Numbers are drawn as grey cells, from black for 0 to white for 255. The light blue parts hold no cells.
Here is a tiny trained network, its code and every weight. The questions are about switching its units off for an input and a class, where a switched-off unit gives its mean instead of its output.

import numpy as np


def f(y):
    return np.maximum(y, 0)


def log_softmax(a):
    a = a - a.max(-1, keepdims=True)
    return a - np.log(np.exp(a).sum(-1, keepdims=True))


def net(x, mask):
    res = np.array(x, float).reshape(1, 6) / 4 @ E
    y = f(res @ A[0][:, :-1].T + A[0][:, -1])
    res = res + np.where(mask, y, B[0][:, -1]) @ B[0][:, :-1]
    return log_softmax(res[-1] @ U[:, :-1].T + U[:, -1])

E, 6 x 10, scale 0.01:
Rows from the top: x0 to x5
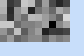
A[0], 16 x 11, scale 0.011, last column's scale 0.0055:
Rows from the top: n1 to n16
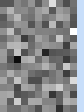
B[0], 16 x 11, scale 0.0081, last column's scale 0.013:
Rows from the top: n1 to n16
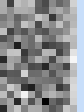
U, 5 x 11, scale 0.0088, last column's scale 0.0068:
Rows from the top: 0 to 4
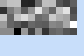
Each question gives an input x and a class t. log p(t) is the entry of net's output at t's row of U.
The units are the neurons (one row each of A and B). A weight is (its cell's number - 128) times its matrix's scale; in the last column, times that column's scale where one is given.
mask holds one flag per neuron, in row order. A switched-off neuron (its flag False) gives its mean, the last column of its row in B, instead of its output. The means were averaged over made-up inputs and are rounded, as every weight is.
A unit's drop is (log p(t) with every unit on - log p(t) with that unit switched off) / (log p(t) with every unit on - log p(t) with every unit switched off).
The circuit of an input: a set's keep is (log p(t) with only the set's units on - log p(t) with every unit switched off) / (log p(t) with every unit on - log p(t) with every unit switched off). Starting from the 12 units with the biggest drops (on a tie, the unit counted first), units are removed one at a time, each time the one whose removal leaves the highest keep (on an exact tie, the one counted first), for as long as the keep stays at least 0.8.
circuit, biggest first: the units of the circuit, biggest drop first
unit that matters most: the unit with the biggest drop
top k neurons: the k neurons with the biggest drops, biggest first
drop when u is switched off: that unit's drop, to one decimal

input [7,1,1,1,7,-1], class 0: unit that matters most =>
n8
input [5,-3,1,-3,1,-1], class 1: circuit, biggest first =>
(n9, n16)
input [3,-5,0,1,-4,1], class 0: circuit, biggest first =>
(n13, n15)
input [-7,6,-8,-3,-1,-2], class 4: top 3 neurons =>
(n7, n9, n16)
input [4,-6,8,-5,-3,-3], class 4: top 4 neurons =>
(n15, n10, n14, n8)
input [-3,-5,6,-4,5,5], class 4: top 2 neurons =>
(n15, n13)
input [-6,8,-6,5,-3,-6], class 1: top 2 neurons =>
(n6, n15)
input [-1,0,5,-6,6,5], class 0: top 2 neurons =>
(n8, n14)
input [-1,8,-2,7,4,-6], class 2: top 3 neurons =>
(n14, n13, n2)
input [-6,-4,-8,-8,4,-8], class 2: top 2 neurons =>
(n1, n4)
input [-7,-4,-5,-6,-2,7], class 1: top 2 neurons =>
(n3, n6)
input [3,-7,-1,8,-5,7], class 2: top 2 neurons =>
(n14, n2)
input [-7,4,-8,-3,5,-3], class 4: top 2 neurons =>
(n7, n9)
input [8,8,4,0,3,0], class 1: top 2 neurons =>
(n9, n16)
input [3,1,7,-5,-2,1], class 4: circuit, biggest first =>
(n15, n10)
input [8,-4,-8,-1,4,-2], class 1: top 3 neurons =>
(n9, n16, n15)
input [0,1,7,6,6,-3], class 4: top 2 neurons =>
(n15, n13)
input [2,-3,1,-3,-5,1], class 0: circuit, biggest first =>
(n13)
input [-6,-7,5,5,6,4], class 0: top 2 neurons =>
(n8, n9)
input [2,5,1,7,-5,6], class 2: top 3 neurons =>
(n14, n8, n2)
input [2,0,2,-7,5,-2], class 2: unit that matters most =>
n1
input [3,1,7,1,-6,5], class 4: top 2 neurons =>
(n8, n10)
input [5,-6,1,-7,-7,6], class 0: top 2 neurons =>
(n13, n14)
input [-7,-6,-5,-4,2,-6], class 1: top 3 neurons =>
(n6, n3, n15)
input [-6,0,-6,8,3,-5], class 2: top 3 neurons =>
(n14, n2, n9)
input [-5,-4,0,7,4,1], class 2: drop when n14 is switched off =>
0.5
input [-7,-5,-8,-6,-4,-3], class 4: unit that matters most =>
n7
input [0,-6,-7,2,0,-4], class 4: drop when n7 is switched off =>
0.2
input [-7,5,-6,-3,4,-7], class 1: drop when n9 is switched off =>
-0.1
